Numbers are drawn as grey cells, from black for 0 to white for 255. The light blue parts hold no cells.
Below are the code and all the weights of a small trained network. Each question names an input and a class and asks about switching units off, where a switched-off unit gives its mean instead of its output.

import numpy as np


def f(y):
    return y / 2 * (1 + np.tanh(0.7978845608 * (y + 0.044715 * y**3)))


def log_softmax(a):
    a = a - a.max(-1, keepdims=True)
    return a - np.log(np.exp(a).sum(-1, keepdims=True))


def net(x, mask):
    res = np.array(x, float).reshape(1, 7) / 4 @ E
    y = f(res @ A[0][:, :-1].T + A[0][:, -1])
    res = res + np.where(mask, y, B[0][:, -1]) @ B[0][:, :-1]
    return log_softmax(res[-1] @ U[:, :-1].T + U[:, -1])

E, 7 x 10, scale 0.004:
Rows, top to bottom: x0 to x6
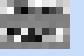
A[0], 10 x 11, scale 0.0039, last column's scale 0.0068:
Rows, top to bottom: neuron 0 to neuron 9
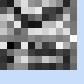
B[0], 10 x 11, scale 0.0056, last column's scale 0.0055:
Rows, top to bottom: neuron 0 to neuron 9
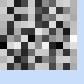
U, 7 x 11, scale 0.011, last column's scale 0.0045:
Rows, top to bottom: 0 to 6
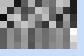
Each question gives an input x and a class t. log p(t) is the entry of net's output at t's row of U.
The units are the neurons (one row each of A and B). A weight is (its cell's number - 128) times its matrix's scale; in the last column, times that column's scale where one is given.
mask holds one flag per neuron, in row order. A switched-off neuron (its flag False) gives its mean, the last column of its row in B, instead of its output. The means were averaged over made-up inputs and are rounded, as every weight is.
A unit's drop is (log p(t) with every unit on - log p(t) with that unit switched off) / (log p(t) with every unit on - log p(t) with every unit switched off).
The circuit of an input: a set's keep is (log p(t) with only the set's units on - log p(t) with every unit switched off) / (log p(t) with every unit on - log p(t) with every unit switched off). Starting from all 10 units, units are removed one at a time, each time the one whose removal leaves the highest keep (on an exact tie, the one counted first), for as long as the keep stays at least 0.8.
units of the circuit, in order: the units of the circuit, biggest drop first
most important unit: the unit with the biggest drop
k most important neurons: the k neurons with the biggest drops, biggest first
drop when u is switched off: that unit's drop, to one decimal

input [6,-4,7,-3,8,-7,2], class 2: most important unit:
neuron 6
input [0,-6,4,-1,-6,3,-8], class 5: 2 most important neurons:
[neuron 6; neuron 2]
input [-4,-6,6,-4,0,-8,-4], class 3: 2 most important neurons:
[neuron 1; neuron 2]
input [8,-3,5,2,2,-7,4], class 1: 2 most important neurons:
[neuron 4; neuron 3]
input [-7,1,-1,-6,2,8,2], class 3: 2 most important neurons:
[neuron 3; neuron 4]
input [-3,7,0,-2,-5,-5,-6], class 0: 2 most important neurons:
[neuron 2; neuron 6]
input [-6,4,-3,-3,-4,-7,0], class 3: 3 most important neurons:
[neuron 1; neuron 6; neuron 4]
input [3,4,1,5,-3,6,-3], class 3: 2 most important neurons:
[neuron 3; neuron 6]
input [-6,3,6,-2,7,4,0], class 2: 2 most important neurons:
[neuron 6; neuron 4]
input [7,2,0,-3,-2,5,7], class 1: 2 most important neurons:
[neuron 4; neuron 6]
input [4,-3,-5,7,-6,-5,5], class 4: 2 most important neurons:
[neuron 6; neuron 3]
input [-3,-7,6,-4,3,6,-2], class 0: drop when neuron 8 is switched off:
0.5
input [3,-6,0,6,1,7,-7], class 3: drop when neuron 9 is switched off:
0.1
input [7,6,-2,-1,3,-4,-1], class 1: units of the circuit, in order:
[neuron 4]
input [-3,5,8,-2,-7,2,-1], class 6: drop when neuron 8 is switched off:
0.2
